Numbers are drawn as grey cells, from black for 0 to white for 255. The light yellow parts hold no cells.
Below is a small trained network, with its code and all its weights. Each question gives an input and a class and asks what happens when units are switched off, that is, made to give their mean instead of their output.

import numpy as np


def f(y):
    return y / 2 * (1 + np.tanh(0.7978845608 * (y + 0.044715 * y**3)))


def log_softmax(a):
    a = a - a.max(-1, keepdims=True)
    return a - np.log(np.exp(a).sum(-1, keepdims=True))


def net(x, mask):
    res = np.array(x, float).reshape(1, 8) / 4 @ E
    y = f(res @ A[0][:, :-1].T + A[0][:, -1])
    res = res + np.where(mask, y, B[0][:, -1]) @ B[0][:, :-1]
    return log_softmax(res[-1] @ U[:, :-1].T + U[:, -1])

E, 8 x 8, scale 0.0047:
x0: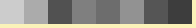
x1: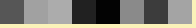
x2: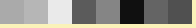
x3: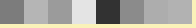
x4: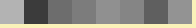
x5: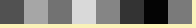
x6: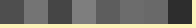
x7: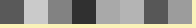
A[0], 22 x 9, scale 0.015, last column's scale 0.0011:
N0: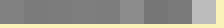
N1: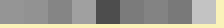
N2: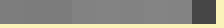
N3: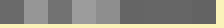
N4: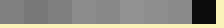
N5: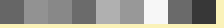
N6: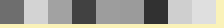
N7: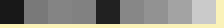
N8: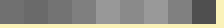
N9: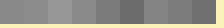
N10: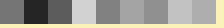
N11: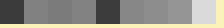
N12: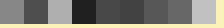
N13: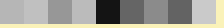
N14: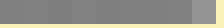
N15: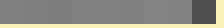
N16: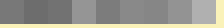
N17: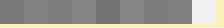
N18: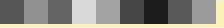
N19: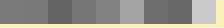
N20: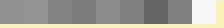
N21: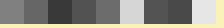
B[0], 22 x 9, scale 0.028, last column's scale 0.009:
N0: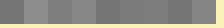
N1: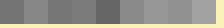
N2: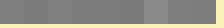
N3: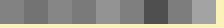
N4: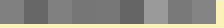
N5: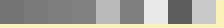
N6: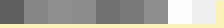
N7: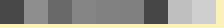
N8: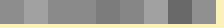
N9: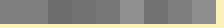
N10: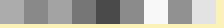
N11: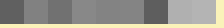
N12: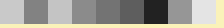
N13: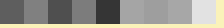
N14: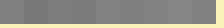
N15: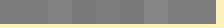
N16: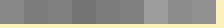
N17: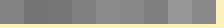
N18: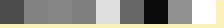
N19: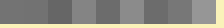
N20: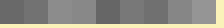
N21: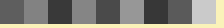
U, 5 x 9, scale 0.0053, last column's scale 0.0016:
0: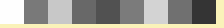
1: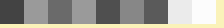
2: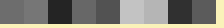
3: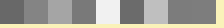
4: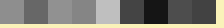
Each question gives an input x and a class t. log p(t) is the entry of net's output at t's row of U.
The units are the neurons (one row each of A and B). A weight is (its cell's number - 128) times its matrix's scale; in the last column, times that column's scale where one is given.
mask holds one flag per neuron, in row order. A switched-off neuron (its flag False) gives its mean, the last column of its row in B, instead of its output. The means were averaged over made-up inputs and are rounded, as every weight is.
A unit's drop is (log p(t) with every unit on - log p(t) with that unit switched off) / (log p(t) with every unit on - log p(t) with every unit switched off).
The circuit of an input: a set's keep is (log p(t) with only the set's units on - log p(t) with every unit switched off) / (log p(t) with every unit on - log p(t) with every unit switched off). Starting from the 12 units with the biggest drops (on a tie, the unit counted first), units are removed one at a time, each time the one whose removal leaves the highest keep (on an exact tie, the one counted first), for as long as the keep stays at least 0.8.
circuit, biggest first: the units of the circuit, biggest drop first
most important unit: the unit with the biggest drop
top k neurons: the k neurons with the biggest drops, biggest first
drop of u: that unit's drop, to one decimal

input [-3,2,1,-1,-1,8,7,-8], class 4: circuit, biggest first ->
N18
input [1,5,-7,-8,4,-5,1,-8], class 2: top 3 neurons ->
N21, N6, N18
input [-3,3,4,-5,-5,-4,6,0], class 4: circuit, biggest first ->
N12, N13
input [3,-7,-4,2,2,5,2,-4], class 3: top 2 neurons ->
N10, N18
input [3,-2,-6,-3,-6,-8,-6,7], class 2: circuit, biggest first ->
N21, N5
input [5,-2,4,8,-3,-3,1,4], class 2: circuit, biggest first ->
N18, N12, N6
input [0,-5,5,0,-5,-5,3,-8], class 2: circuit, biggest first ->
N18, N6
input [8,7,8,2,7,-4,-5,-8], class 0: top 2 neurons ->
N18, N7
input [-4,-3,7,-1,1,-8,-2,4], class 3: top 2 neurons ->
N5, N10
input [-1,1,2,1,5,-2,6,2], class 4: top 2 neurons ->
N6, N13
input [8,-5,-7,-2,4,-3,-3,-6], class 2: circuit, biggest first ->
N12, N6
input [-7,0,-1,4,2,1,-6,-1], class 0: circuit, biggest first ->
N10, N18
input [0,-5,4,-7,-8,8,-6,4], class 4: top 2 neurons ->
N18, N13
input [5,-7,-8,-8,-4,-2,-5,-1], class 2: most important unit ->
N21
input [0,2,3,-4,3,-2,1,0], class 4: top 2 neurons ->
N10, N13
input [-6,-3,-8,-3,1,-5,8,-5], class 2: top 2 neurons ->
N21, N12
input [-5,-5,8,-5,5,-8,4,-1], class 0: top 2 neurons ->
N18, N12
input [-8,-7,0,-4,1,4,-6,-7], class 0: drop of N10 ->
0.6
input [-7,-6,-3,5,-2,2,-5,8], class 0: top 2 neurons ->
N18, N10
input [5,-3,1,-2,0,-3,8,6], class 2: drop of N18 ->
0.3
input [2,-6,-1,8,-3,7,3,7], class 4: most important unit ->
N18
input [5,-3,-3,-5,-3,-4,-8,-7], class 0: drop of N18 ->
0.2
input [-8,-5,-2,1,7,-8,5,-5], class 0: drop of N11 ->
0.0
